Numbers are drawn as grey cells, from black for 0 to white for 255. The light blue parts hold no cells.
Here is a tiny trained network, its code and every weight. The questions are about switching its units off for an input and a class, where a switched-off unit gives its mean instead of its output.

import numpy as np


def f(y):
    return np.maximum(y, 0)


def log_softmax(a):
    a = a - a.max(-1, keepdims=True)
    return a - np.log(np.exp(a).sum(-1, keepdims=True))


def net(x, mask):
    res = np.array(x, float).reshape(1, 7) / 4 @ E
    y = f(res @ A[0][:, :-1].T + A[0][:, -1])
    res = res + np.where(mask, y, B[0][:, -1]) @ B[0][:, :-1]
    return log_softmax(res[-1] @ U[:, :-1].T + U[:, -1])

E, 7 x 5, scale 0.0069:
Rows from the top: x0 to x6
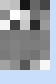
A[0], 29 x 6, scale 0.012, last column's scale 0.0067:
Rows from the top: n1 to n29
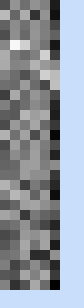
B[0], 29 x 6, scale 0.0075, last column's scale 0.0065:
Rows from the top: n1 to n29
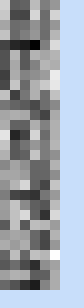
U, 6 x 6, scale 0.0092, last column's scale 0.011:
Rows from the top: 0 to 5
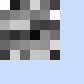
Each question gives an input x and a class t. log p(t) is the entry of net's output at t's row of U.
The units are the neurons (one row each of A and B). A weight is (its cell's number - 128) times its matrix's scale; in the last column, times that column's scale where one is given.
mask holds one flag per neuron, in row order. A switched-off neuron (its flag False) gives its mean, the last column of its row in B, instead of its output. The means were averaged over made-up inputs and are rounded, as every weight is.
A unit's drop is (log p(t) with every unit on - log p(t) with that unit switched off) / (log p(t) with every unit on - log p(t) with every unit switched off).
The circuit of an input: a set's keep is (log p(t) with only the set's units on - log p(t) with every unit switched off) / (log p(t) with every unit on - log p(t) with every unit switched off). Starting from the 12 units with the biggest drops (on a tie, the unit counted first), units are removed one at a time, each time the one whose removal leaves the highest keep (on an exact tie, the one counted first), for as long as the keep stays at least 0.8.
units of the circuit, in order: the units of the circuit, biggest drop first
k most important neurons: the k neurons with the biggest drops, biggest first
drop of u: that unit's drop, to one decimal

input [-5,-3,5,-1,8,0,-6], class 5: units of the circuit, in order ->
[n9 n26]
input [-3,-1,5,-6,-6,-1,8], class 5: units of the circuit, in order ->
[n6 n8]
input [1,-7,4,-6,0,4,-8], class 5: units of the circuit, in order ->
[n26 n9]
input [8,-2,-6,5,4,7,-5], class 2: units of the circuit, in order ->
[n22]
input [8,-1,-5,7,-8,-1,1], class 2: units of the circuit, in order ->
[n22 n19]
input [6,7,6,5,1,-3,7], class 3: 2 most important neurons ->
[n5 n20]
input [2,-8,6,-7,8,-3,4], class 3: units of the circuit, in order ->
[n29 n27]
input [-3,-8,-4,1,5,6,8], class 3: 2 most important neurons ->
[n29 n26]
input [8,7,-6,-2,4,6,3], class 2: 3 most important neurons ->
[n22 n19 n2]
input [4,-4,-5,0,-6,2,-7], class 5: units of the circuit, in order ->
[n9 n26]
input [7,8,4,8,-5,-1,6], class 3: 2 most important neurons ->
[n5 n20]
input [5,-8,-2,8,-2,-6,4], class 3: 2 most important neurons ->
[n29 n27]
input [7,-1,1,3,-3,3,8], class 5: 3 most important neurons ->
[n6 n8 n7]
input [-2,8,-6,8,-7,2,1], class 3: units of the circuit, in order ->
[n5]
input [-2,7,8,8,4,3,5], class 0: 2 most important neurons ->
[n2 n14]
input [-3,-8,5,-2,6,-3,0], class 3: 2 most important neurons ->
[n29 n27]
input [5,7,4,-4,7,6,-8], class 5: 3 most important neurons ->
[n26 n9 n23]
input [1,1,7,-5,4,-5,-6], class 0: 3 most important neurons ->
[n2 n14 n8]
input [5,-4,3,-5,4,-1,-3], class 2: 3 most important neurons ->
[n22 n19 n5]
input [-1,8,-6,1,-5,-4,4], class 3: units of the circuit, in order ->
[n5]
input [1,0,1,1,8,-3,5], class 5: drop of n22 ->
0.1
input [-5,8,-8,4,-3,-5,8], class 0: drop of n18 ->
0.0
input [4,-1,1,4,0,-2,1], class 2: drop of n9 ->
0.2
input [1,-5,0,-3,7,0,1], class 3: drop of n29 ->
0.3
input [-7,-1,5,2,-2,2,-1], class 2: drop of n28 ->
0.2
